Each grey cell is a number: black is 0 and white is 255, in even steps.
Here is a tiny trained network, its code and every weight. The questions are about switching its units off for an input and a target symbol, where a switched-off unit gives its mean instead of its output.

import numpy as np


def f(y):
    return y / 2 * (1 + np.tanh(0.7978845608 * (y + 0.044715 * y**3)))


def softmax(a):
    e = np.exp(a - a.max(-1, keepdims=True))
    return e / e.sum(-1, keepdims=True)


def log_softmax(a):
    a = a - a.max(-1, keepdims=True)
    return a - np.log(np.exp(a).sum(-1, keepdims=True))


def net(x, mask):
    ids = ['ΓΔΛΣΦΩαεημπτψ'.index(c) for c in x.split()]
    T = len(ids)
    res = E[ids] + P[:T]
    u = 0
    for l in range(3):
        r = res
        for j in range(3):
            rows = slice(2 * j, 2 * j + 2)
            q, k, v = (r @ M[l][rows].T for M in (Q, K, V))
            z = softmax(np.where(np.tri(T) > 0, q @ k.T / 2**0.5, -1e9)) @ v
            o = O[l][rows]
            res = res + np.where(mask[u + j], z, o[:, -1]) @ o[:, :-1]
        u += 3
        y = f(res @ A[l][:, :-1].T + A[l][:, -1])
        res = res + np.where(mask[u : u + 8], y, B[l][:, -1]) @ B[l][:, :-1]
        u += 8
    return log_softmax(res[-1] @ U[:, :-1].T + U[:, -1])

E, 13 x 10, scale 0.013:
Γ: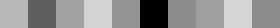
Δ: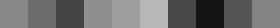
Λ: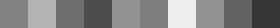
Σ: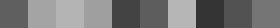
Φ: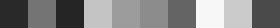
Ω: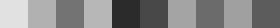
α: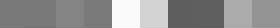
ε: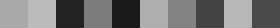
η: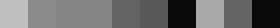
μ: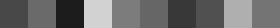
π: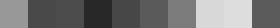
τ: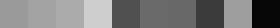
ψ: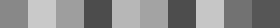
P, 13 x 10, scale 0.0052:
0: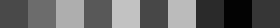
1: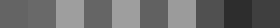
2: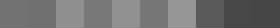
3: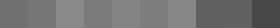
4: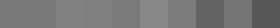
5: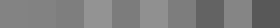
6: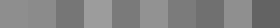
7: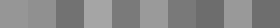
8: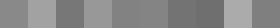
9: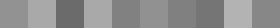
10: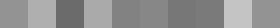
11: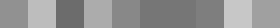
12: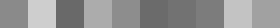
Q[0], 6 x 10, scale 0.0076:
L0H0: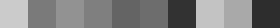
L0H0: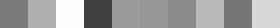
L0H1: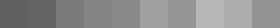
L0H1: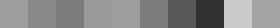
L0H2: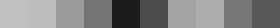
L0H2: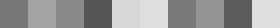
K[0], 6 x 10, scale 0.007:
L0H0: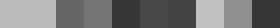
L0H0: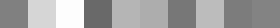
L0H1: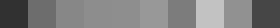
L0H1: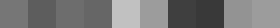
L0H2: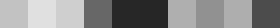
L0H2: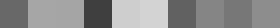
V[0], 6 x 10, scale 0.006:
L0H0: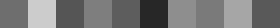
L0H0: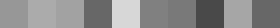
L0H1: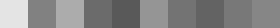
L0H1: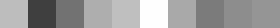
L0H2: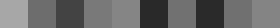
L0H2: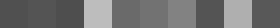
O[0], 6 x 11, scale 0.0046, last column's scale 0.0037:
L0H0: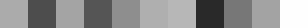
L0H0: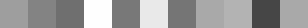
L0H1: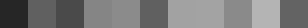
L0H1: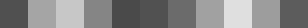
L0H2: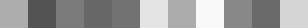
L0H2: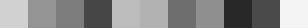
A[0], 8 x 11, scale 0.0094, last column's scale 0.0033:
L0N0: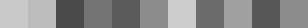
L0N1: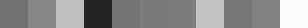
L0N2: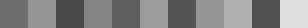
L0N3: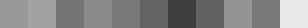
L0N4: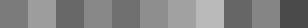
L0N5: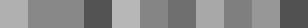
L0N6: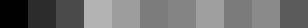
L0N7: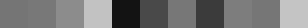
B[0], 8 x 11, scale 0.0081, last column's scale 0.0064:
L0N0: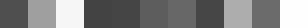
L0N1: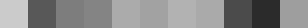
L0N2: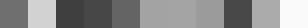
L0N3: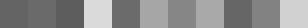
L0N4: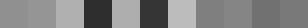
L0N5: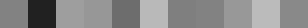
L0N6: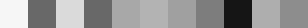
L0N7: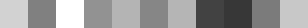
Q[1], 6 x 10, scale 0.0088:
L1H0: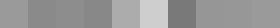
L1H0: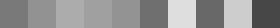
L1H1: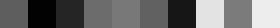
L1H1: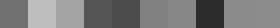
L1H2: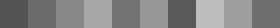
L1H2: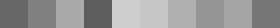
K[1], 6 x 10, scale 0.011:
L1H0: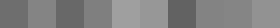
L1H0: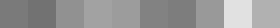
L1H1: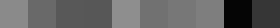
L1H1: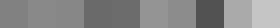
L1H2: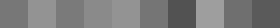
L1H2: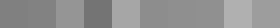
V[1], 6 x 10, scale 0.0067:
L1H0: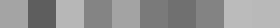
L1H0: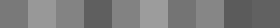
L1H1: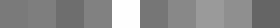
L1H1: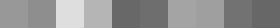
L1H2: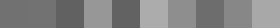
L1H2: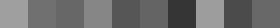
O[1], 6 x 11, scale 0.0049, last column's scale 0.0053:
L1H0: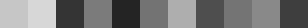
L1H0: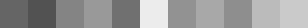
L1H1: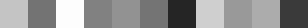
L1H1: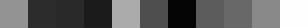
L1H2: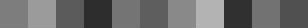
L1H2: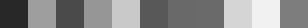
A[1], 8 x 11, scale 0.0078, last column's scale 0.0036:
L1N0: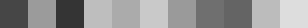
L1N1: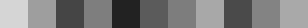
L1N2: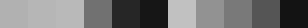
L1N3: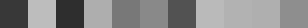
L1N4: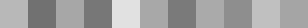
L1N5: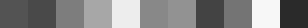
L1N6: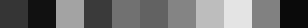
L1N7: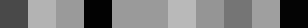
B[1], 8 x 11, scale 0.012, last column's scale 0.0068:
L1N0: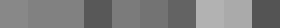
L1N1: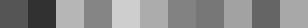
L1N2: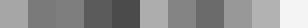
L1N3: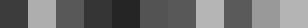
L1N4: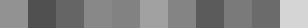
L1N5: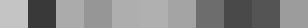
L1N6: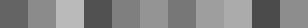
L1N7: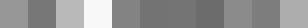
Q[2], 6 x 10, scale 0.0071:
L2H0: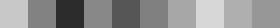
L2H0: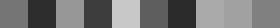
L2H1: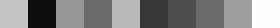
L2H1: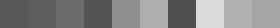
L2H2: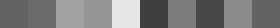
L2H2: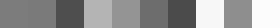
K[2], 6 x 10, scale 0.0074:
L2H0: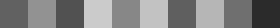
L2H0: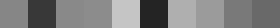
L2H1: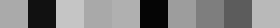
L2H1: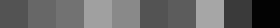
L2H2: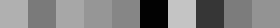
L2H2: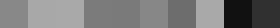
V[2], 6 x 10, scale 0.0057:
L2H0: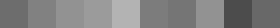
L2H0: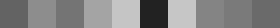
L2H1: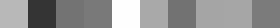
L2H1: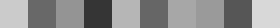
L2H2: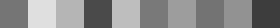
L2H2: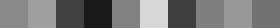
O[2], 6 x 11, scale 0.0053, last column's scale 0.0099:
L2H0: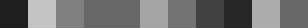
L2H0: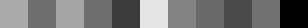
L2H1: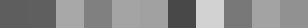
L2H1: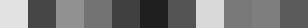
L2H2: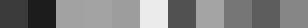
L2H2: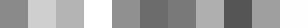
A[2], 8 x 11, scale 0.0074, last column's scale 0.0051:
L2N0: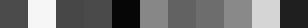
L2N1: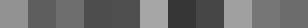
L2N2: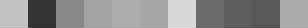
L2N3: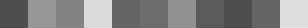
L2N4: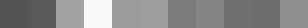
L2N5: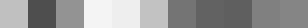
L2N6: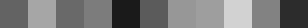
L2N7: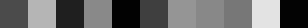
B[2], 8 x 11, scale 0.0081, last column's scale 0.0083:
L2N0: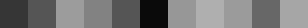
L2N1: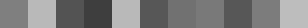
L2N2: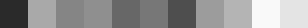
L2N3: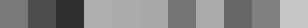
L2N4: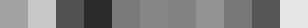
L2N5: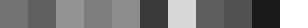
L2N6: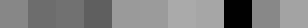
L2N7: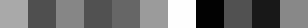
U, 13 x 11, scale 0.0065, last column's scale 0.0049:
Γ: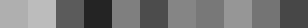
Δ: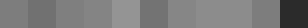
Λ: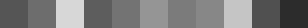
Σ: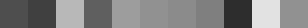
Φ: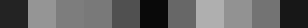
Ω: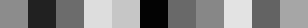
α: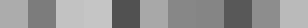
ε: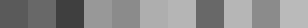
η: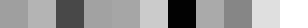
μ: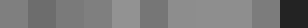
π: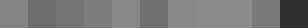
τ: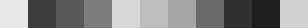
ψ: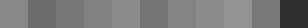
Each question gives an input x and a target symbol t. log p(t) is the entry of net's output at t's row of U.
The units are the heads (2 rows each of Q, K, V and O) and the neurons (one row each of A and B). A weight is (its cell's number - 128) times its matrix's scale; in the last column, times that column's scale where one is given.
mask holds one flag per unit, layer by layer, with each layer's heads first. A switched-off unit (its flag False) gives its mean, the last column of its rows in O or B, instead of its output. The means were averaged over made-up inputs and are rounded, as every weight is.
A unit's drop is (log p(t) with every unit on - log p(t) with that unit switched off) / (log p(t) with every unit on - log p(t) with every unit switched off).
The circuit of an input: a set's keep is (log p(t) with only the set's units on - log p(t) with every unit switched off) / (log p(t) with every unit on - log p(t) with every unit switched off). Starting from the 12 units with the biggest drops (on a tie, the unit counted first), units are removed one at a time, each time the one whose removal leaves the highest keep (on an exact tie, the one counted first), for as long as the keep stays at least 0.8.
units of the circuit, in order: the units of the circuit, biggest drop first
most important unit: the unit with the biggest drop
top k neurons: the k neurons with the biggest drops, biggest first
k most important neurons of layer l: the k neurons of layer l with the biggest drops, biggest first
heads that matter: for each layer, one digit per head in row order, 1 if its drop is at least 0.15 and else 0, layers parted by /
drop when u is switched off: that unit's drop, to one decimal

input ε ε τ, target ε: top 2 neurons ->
(L2N2 L0N0)
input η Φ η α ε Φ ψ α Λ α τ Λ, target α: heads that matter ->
000 / 010 / 000
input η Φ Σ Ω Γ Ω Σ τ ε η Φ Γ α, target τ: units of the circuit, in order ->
(L1N5)
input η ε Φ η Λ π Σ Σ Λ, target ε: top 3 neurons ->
(L0N0 L0N1 L2N2)
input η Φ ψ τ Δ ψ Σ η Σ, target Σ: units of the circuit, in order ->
(L2N2 L0N7 L1N0)
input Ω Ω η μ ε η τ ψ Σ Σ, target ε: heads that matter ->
000 / 010 / 010
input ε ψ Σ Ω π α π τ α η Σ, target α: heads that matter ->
000 / 010 / 000
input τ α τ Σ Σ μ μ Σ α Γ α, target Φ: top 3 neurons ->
(L0N7 L1N3 L0N1)
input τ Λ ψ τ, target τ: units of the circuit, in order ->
(L2N5 L0N7)
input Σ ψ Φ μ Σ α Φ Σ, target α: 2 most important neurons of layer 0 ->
(L0N7 L0N0)
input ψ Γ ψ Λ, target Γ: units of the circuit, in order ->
(L1H0 L0N0 L1N2 L2H1)
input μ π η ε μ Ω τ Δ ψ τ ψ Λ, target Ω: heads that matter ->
000 / 000 / 100
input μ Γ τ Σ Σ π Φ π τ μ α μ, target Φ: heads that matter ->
011 / 000 / 000
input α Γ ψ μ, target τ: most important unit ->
L0N6
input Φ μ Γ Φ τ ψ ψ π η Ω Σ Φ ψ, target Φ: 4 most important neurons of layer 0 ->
(L0N7 L0N6 L0N3 L0N0)
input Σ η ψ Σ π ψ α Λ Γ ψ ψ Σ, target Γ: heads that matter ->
000 / 100 / 001
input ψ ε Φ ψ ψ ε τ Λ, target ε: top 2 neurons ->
(L0N0 L2N2)
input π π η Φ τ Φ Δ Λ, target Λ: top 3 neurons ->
(L0N0 L0N2 L1N6)
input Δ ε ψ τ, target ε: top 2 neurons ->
(L0N0 L2N2)
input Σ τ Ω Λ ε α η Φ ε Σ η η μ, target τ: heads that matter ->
000 / 000 / 000
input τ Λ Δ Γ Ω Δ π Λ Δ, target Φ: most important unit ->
L0N7
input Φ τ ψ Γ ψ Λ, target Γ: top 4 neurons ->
(L0N0 L1N2 L0N2 L2N1)
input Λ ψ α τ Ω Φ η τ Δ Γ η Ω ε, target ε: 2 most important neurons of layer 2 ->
(L2N3 L2N2)
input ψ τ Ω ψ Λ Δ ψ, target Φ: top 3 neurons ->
(L0N7 L1N3 L0N6)
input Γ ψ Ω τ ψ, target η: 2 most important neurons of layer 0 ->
(L0N1 L0N7)
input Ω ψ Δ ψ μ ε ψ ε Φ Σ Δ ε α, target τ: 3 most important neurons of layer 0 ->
(L0N0 L0N5 L0N2)
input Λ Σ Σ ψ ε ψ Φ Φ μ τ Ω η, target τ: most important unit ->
L0H0
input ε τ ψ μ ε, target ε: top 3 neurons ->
(L0N0 L1N7 L2N3)
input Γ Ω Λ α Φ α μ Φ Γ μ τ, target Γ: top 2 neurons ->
(L0N0 L1N2)
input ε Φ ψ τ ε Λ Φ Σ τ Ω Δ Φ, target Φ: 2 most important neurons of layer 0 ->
(L0N7 L0N2)
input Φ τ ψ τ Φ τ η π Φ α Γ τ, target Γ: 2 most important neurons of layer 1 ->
(L1N5 L1N2)
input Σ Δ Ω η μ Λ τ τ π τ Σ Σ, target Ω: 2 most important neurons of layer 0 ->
(L0N0 L0N1)
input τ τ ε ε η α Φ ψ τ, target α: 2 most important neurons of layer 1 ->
(L1N2 L1N0)
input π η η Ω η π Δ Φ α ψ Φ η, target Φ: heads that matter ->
000 / 001 / 000
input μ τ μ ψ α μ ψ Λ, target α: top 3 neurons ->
(L1N7 L0N0 L1N2)
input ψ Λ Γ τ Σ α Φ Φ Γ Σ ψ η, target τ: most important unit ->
L1N1
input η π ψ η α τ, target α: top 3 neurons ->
(L0N7 L1N2 L0N0)
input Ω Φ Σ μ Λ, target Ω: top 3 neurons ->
(L1N7 L1N2 L0N0)
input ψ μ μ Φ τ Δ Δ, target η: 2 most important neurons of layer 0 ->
(L0N7 L0N6)
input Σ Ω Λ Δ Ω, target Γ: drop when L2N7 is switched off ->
0.0
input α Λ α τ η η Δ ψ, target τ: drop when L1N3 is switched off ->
0.1
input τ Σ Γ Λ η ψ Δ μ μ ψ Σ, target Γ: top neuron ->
(L0N2)
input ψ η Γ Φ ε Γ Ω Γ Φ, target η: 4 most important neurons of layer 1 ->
(L1N3 L1N0 L1N4 L1N2)
